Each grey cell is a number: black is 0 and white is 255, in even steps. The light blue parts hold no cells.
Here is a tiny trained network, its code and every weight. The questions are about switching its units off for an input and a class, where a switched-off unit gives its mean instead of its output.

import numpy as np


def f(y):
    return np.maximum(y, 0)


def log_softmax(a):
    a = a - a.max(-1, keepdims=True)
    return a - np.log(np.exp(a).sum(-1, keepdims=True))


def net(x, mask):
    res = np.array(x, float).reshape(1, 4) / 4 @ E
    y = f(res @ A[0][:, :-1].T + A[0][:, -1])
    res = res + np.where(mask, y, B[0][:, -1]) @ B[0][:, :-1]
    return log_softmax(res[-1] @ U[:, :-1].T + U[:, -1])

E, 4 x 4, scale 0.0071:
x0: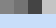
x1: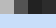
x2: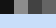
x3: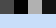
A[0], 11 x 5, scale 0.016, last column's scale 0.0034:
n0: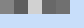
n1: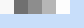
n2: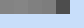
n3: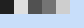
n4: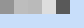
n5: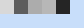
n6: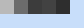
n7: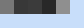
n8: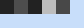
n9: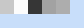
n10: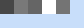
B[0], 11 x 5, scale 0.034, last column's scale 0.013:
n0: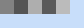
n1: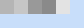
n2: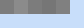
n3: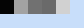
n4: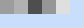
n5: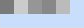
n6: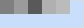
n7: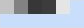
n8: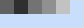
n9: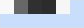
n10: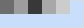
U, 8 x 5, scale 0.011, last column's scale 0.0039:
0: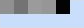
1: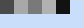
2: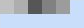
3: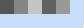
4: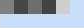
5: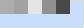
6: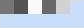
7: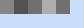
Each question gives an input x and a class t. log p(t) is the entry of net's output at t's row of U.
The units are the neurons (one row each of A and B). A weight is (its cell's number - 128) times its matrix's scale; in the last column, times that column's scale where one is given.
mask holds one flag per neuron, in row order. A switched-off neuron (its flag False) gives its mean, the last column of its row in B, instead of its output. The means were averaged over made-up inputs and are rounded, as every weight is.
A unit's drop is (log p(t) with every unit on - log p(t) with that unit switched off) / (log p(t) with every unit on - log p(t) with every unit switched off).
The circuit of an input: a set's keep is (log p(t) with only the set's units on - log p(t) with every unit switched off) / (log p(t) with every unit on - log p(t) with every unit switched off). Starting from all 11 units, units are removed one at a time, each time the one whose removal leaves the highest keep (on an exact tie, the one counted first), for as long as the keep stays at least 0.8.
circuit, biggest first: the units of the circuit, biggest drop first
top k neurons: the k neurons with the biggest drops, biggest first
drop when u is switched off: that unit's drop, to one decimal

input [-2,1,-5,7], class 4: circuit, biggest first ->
n0
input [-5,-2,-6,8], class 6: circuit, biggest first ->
n9, n0
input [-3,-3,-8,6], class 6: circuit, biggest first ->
n0, n9
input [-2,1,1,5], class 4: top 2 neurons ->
n1, n4
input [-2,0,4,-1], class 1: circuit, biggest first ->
n9, n3
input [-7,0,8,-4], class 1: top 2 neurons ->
n3, n7
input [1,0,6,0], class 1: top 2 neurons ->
n9, n3
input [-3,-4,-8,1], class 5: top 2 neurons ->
n9, n7
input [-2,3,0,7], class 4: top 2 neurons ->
n1, n4
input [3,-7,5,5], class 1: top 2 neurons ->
n9, n7
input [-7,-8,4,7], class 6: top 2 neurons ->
n9, n0
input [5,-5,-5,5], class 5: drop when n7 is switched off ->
0.2
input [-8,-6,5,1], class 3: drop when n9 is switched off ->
0.1
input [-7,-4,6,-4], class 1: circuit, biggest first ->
n3
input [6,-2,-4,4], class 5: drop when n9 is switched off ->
0.3
